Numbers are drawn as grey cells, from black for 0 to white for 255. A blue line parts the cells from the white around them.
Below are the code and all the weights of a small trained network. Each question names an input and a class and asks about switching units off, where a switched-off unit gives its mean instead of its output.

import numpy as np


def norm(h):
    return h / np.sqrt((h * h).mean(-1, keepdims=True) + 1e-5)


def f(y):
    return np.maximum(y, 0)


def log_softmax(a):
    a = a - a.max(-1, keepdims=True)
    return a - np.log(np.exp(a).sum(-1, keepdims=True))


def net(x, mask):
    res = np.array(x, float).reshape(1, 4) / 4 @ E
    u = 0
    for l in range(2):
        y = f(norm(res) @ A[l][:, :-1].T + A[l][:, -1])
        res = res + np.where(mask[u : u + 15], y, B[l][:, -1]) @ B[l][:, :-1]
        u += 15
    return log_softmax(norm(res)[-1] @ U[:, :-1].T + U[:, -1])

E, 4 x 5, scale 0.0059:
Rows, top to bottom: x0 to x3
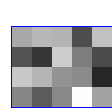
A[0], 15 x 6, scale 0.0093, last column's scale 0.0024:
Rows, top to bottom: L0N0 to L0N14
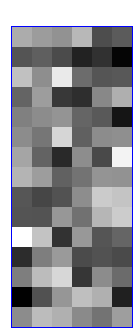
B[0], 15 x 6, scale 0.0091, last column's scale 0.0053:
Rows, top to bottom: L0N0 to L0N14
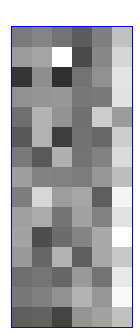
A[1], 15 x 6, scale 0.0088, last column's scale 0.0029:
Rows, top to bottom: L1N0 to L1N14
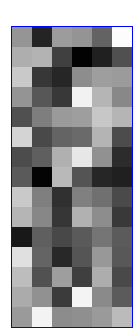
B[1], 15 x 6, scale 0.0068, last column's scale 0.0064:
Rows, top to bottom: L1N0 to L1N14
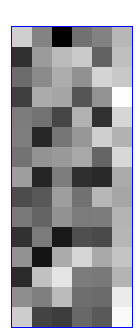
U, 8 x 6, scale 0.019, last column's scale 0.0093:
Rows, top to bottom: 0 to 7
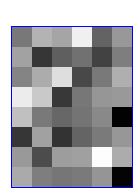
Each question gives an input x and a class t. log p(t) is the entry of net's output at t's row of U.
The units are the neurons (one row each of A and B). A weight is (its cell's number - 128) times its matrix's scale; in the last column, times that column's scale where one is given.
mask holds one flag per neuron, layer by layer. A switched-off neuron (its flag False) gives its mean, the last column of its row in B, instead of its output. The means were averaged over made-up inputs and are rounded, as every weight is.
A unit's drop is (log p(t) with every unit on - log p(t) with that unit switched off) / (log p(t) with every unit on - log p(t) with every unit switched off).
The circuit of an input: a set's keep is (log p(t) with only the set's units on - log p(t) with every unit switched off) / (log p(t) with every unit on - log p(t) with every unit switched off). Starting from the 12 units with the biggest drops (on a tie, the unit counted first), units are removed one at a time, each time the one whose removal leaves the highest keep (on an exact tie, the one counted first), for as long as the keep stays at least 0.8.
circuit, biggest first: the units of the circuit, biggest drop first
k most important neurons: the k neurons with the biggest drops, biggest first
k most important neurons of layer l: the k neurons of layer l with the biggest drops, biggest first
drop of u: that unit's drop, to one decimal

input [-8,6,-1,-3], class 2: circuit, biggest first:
[L0N1]
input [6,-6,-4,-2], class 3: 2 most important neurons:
[L1N14; L0N10]
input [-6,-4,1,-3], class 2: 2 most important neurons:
[L0N1; L1N12]
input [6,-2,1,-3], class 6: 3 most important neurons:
[L0N8; L1N11; L0N7]
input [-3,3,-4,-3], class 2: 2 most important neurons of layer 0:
[L0N1; L0N11]
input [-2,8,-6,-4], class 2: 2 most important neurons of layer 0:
[L0N1; L0N11]
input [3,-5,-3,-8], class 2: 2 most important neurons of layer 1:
[L1N1; L1N12]
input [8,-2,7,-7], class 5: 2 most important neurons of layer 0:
[L0N2; L0N5]
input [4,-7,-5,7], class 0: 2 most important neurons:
[L0N8; L1N0]
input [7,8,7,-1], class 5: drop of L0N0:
0.0
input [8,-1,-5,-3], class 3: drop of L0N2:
0.1
